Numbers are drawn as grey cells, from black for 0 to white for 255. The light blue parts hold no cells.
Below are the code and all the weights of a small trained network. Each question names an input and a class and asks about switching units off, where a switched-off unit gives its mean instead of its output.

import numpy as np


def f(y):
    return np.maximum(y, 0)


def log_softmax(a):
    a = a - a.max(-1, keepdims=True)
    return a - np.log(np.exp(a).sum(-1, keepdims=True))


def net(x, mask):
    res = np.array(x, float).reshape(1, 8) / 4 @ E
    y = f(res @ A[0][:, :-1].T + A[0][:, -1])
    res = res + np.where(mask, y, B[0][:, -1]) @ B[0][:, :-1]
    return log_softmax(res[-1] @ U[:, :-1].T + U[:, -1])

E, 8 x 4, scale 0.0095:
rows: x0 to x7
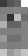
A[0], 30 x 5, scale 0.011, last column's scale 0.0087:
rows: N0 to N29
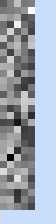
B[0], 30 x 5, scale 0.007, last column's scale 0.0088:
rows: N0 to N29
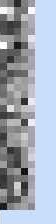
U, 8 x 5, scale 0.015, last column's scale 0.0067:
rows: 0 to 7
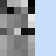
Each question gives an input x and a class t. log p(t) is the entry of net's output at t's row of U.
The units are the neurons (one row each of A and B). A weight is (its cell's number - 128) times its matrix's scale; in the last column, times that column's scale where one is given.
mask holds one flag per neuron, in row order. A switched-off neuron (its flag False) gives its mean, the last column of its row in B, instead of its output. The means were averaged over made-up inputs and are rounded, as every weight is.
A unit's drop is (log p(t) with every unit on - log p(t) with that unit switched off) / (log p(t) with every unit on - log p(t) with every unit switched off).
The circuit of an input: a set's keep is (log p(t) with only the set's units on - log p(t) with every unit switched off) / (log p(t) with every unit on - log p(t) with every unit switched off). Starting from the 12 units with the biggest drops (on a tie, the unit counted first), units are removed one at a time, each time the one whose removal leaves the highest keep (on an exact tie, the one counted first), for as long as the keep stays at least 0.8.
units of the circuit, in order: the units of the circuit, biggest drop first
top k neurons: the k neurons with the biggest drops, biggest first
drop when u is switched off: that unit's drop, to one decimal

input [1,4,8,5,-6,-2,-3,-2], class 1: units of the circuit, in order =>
(N3)
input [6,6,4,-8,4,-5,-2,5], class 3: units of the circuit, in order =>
(N6, N14)
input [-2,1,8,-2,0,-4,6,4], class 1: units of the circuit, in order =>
(N3, N22)
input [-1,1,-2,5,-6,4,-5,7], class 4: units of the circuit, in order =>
(N24, N26)
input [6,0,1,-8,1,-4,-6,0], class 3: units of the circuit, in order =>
(N6, N1)
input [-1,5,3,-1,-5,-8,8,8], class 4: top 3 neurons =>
(N24, N26, N14)
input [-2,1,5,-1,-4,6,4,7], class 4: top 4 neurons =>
(N24, N14, N26, N25)
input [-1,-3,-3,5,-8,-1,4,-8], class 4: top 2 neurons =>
(N17, N27)
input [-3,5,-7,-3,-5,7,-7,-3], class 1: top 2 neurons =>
(N21, N8)
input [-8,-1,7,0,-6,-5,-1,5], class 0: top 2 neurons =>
(N19, N2)
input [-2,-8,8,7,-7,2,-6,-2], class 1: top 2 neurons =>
(N22, N3)
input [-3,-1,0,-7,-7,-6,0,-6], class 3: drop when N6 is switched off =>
0.3
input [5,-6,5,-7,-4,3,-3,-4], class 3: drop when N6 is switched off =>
0.2
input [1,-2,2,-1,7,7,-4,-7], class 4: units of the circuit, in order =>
(N17)
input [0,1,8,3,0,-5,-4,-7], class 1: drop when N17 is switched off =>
-0.1
